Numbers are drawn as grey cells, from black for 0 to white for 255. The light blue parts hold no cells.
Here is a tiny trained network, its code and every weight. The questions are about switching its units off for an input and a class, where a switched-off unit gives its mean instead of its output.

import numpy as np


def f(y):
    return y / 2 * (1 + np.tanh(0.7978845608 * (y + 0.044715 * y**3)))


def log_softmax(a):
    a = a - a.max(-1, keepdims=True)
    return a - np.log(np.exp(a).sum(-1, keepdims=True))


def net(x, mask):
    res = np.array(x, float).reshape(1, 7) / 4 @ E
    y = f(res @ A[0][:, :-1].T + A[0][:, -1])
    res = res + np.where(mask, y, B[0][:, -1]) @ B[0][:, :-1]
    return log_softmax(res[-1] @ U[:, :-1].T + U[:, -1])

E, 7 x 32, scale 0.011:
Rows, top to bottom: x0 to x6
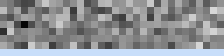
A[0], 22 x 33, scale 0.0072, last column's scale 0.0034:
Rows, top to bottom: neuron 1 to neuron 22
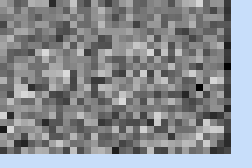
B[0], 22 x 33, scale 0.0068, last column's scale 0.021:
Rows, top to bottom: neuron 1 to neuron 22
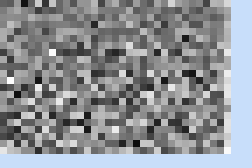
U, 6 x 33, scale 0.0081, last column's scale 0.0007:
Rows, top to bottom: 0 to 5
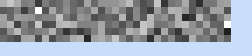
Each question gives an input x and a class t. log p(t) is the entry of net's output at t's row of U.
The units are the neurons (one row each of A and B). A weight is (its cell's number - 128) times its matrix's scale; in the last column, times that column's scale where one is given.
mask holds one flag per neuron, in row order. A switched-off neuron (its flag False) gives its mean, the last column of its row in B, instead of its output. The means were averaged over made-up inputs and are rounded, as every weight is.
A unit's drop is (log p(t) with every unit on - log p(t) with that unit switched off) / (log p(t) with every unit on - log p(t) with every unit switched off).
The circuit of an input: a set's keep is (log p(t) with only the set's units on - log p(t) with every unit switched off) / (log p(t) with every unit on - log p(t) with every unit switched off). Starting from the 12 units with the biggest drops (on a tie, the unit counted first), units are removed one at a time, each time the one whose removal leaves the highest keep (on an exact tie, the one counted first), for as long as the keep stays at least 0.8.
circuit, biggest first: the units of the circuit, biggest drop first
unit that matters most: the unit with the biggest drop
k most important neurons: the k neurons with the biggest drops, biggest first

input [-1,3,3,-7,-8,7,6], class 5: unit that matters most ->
neuron 17
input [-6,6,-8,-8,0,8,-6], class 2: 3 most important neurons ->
(neuron 15; neuron 21; neuron 6)
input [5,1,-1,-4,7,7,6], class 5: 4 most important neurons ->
(neuron 19; neuron 13; neuron 18; neuron 10)
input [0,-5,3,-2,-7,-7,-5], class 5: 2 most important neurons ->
(neuron 17; neuron 12)
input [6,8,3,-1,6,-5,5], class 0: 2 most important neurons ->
(neuron 12; neuron 7)
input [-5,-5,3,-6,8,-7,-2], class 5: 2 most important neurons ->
(neuron 19; neuron 21)
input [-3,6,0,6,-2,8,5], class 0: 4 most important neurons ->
(neuron 12; neuron 14; neuron 7; neuron 13)
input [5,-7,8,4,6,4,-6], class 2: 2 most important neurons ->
(neuron 11; neuron 12)
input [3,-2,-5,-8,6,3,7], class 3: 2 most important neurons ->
(neuron 14; neuron 13)
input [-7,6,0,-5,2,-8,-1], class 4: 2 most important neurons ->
(neuron 18; neuron 22)
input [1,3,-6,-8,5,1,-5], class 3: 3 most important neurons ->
(neuron 14; neuron 11; neuron 5)
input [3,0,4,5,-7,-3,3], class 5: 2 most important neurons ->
(neuron 17; neuron 14)
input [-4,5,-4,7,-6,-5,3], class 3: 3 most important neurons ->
(neuron 21; neuron 19; neuron 22)
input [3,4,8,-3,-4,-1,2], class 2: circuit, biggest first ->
(neuron 11)
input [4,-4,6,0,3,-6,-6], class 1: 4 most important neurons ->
(neuron 13; neuron 15; neuron 10; neuron 6)
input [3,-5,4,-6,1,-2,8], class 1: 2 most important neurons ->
(neuron 1; neuron 20)
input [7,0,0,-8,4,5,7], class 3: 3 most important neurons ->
(neuron 14; neuron 13; neuron 18)
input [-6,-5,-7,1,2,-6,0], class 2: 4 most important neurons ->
(neuron 15; neuron 8; neuron 6; neuron 12)
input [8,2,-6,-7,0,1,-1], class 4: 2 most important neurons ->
(neuron 8; neuron 21)
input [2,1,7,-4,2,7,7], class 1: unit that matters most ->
neuron 1
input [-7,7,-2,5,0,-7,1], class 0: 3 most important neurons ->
(neuron 12; neuron 8; neuron 7)
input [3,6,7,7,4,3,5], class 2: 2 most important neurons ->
(neuron 11; neuron 14)
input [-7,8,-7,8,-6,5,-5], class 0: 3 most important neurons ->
(neuron 12; neuron 14; neuron 7)
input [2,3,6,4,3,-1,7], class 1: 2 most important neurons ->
(neuron 1; neuron 20)
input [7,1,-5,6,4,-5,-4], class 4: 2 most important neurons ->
(neuron 8; neuron 14)
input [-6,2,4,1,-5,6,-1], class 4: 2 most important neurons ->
(neuron 18; neuron 19)
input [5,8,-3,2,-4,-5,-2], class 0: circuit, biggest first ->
(neuron 12)
